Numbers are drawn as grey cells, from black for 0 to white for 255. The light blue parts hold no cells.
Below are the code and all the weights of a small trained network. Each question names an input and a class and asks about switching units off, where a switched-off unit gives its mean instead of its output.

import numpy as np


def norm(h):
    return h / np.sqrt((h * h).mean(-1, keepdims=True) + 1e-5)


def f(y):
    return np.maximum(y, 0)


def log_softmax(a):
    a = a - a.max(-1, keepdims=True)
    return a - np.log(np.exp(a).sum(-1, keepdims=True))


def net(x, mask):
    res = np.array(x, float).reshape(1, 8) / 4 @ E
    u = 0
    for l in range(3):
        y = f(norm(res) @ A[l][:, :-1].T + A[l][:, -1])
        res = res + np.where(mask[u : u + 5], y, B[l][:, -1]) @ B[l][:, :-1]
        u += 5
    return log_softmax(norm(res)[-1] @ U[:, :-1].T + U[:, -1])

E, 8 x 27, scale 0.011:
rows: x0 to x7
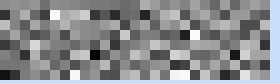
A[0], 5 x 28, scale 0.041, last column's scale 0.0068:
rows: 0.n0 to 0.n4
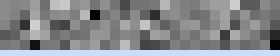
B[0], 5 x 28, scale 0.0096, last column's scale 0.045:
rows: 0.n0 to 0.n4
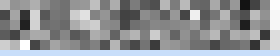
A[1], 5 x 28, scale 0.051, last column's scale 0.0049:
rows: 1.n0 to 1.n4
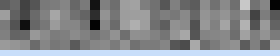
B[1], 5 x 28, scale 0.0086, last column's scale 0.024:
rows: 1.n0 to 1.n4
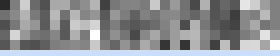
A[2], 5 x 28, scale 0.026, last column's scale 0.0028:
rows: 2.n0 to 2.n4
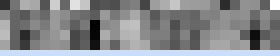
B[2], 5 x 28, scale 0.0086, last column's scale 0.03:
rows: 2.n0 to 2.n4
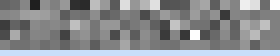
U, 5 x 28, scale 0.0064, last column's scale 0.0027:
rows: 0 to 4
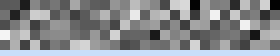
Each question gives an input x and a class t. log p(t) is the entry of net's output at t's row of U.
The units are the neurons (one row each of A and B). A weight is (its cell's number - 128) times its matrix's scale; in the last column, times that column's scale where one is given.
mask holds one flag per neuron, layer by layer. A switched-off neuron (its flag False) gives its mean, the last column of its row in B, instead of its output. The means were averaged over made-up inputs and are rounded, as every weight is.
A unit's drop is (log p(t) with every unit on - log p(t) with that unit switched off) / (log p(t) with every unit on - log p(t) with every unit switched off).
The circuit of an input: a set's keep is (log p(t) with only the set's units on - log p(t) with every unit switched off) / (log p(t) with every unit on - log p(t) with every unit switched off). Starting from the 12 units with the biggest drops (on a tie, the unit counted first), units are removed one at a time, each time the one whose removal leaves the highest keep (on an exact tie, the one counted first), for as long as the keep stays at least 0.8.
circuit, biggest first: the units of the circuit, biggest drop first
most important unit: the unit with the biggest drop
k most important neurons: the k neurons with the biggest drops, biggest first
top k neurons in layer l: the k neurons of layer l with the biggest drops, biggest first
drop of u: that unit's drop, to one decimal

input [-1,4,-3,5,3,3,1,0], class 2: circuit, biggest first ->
(2.n0 0.n2)
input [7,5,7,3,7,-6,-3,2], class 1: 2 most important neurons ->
(0.n4 0.n3)
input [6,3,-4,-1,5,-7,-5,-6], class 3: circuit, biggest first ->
(0.n1)
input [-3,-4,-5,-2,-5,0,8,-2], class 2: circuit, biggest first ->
(0.n0 0.n1)
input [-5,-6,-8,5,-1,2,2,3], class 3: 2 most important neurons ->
(0.n4 0.n1)
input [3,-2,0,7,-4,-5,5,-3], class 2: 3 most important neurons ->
(1.n4 0.n0 0.n2)
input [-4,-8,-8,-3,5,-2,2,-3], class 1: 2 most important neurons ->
(0.n3 0.n1)
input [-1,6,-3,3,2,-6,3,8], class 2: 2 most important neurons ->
(0.n0 2.n0)
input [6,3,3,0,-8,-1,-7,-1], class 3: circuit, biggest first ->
(0.n2 0.n4)
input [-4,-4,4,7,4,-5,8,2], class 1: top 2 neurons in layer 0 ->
(0.n3 0.n1)
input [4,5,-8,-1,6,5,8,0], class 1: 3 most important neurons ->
(0.n3 0.n4 1.n4)
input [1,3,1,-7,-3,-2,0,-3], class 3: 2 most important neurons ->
(0.n0 0.n2)
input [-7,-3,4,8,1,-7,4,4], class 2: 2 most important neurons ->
(0.n0 1.n4)
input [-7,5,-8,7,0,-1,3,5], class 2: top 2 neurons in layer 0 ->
(0.n0 0.n3)
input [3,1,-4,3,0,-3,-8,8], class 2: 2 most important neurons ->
(0.n0 2.n0)
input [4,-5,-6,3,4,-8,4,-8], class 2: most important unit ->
1.n4
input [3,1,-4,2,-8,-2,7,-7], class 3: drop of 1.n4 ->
-0.1
